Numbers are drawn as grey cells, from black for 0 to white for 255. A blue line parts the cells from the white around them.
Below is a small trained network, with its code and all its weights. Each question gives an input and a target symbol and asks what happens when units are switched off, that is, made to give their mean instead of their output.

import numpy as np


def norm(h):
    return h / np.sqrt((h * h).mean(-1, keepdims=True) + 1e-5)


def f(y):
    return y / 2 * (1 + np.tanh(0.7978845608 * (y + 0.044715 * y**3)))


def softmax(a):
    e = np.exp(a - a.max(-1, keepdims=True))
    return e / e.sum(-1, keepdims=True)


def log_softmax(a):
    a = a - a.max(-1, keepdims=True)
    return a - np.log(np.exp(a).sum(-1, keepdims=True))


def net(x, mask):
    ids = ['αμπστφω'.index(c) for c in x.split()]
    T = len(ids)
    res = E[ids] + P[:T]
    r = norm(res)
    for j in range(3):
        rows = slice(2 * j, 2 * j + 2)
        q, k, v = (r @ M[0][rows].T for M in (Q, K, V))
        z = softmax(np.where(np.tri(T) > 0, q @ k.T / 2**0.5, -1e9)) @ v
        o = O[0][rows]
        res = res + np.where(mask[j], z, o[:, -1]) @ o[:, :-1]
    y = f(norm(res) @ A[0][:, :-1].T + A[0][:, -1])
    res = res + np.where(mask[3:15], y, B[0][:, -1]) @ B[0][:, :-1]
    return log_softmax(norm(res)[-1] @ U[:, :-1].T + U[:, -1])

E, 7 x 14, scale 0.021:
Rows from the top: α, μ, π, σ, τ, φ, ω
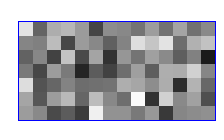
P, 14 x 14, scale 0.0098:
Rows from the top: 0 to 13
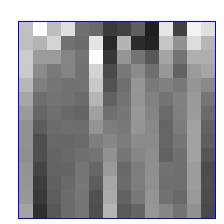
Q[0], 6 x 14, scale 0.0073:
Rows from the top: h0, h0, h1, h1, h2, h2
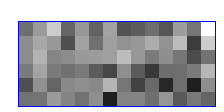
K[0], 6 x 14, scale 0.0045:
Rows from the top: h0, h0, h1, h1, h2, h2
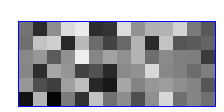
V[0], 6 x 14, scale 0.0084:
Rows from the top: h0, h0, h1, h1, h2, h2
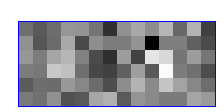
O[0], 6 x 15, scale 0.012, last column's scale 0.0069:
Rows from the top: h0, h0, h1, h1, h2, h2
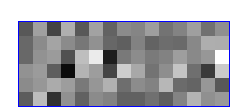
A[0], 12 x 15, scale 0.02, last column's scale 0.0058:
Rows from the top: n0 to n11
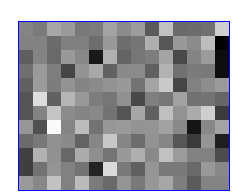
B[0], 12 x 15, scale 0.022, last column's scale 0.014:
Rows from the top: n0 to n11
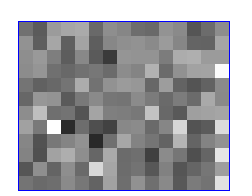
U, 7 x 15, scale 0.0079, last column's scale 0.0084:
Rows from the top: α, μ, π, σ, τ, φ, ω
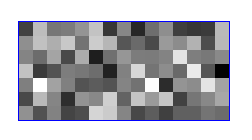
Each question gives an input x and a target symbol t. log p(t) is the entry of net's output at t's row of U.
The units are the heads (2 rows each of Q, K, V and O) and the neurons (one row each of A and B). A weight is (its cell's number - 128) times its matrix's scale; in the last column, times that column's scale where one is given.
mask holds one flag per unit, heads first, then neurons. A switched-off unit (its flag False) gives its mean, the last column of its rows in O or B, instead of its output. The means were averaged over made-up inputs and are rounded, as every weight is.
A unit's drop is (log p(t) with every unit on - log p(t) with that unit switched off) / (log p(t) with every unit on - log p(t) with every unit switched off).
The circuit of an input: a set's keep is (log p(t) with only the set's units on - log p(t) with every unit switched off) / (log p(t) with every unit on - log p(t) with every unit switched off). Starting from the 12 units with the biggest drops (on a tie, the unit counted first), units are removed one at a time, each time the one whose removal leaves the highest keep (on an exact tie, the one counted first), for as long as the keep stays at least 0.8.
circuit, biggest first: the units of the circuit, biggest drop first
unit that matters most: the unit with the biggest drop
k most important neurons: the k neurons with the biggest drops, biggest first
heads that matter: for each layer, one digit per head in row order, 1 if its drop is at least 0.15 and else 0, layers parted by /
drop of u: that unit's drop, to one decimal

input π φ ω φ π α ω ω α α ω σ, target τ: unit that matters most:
n2
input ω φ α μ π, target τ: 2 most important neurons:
n3, n7
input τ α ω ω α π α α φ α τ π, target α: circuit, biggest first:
n7, n11
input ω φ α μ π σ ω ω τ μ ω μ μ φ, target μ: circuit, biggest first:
h1, n7
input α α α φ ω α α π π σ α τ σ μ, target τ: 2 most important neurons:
n6, n3
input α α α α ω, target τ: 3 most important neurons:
n9, n3, n7
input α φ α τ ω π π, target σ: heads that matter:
101
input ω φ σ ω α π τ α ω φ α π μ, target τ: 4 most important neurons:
n6, n2, n9, n11
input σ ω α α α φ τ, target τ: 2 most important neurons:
n9, n11
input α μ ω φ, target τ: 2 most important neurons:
n6, n3
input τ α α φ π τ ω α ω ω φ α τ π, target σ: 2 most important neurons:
n2, n7
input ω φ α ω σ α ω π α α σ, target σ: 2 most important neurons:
n3, n7
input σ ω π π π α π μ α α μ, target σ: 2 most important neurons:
n7, n9
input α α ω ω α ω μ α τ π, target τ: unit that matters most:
h2
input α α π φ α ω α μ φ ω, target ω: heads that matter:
010
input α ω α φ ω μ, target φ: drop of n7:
0.2
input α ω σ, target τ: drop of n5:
0.0
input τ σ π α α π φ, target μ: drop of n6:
0.1
